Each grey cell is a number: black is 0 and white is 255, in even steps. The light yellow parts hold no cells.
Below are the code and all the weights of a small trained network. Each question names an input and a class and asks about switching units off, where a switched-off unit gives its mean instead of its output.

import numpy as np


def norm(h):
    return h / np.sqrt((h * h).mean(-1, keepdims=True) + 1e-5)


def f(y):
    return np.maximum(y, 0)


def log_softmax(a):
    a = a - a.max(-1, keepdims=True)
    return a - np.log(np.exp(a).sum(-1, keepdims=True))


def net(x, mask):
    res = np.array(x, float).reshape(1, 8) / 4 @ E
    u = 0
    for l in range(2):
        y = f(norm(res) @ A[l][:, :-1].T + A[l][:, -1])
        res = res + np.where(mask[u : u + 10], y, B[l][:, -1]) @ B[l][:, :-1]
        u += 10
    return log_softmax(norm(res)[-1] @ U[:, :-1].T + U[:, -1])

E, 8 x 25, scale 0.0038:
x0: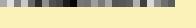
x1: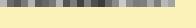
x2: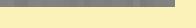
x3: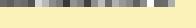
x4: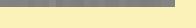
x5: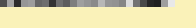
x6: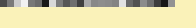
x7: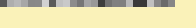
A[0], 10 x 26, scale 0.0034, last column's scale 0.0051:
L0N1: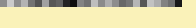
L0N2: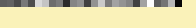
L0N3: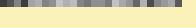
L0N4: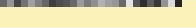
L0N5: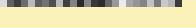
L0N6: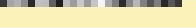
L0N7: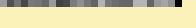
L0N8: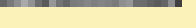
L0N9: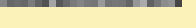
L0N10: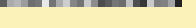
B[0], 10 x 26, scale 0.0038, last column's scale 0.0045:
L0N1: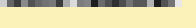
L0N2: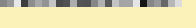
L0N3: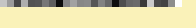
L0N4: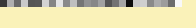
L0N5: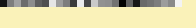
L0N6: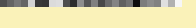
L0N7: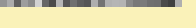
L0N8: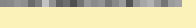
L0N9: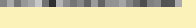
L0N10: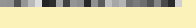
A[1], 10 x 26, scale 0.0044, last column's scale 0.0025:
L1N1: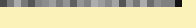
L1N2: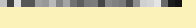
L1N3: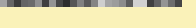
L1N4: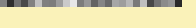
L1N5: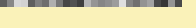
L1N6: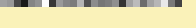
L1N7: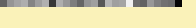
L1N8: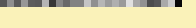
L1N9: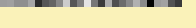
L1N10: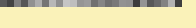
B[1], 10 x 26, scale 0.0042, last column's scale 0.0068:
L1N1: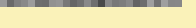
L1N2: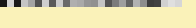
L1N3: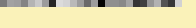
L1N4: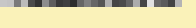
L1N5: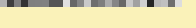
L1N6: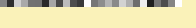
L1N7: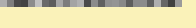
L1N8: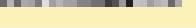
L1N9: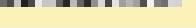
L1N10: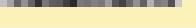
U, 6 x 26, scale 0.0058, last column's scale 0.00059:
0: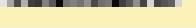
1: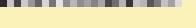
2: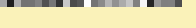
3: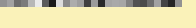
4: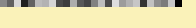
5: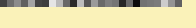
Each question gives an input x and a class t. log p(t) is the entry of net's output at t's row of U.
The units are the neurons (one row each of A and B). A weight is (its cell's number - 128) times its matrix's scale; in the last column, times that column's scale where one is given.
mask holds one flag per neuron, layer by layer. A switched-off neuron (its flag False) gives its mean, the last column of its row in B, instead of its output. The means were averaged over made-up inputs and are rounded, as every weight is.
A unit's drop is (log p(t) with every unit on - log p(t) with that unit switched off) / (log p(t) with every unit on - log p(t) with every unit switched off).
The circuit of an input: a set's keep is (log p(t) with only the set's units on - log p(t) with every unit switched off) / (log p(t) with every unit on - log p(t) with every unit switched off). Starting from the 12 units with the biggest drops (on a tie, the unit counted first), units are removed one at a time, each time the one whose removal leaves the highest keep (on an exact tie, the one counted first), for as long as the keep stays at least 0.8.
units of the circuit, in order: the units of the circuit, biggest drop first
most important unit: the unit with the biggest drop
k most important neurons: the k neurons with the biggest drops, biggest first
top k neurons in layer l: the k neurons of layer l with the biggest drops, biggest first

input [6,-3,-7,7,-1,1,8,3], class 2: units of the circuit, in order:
[L1N5]
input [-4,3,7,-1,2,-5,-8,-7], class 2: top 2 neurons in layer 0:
[L0N10 L0N4]
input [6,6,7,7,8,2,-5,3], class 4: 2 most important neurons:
[L0N2 L0N3]
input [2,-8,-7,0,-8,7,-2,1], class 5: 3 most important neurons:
[L0N6 L1N2 L1N1]
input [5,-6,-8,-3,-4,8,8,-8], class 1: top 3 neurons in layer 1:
[L1N6 L1N8 L1N3]
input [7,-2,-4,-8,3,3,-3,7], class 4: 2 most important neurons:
[L1N9 L0N3]
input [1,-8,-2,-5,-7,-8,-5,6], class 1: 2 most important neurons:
[L1N2 L0N5]
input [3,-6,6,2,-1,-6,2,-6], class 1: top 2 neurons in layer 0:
[L0N5 L0N10]
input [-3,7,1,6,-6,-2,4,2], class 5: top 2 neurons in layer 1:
[L1N9 L1N10]
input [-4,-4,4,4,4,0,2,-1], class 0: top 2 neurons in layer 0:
[L0N3 L0N5]
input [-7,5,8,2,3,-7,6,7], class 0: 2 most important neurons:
[L1N10 L1N4]
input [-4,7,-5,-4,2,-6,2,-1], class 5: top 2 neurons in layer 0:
[L0N5 L0N4]
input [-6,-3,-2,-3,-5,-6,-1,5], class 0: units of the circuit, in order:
[L1N4 L1N10]
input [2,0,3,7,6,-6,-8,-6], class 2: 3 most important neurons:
[L1N6 L1N9 L0N4]
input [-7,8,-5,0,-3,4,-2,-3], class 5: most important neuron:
[L0N5]
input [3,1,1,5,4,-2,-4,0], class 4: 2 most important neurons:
[L0N2 L1N5]
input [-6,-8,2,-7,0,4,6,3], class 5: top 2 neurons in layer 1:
[L1N6 L1N10]
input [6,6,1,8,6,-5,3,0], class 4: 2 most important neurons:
[L0N2 L0N3]
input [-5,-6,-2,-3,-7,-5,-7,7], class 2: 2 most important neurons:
[L1N6 L1N3]
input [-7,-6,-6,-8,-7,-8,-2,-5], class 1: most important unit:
L1N2
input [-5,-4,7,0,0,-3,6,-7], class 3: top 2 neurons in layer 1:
[L1N3 L1N6]
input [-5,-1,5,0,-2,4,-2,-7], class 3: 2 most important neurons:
[L1N3 L0N7]
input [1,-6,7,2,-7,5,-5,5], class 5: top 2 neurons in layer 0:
[L0N6 L0N10]
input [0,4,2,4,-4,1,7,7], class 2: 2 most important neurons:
[L1N5 L1N3]
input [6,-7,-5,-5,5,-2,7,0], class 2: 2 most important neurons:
[L1N5 L0N3]
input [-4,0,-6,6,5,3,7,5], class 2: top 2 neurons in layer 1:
[L1N5 L1N9]
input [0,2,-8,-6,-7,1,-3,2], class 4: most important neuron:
[L1N9]
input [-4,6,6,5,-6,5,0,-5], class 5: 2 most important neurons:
[L0N5 L1N9]
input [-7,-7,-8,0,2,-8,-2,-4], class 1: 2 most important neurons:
[L1N2 L0N1]
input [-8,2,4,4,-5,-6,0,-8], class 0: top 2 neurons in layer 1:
[L1N4 L1N10]
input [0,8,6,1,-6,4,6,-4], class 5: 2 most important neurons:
[L0N5 L1N6]
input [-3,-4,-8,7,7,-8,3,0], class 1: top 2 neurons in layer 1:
[L1N2 L1N9]
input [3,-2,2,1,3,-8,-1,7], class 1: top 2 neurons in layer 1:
[L1N2 L1N3]
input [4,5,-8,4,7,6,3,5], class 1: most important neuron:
[L0N4]
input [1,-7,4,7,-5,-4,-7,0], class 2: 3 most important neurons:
[L1N6 L1N9 L0N5]
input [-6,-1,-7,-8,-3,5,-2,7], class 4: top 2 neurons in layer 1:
[L1N9 L1N3]
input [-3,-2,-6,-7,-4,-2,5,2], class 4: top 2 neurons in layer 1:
[L1N9 L1N6]
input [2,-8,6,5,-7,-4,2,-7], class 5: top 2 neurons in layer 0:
[L0N6 L0N10]
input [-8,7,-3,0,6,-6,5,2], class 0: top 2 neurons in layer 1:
[L1N10 L1N4]
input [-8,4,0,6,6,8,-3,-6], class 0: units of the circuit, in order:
[L1N4]
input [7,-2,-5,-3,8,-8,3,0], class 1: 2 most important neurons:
[L1N2 L0N3]
